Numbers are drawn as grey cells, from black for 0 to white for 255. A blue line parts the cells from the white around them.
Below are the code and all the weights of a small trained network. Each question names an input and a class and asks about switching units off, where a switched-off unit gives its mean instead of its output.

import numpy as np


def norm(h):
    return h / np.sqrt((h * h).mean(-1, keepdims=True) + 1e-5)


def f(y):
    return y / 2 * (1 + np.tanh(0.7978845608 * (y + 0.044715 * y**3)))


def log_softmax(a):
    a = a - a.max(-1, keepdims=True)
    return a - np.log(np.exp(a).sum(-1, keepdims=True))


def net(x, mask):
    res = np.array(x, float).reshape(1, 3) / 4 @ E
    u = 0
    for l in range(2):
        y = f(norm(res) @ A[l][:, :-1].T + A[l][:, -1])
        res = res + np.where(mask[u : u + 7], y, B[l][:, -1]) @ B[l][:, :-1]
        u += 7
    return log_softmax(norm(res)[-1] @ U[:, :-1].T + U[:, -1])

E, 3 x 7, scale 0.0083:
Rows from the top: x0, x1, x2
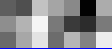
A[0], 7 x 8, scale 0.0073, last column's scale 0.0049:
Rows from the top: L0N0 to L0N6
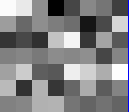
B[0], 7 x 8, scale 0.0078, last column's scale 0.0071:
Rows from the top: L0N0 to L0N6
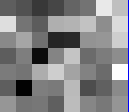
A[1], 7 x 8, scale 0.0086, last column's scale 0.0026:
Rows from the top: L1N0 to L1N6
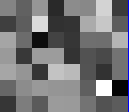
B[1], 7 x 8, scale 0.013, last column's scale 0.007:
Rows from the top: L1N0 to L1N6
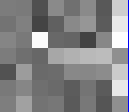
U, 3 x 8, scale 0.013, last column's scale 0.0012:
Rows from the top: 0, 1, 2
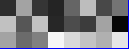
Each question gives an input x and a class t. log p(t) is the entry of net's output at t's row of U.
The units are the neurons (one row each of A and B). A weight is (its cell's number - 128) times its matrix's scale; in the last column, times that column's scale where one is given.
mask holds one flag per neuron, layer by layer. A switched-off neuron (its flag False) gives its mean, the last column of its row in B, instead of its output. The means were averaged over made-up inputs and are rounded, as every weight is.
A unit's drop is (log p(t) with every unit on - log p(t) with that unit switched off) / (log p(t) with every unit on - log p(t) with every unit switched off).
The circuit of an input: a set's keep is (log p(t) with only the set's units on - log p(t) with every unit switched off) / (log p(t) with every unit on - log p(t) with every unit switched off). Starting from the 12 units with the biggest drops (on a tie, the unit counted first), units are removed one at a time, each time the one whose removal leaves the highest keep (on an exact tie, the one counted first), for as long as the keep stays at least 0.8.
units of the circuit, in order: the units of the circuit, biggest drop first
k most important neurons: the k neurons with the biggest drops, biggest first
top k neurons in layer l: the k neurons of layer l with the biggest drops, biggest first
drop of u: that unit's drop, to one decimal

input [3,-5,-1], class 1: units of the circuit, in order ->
(L0N2 L1N2)
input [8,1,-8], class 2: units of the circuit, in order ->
(L1N3)
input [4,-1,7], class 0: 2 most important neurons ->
(L1N2 L1N1)
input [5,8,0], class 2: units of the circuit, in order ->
(L1N3 L1N2 L0N1)
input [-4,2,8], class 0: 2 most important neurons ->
(L0N1 L1N2)
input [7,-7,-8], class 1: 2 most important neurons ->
(L1N2 L0N2)
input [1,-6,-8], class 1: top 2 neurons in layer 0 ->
(L0N4 L0N2)
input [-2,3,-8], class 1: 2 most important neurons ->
(L1N2 L0N4)
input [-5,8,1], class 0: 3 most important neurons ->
(L1N1 L1N0 L0N2)
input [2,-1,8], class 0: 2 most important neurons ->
(L0N1 L1N2)
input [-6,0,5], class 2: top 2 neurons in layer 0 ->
(L0N4 L0N2)
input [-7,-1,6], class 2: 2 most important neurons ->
(L0N4 L0N2)
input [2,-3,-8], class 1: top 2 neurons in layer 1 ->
(L1N2 L1N1)
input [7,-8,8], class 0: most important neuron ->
(L0N2)
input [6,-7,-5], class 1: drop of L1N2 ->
0.2
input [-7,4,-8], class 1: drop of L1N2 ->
1.3
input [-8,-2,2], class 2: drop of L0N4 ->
0.3
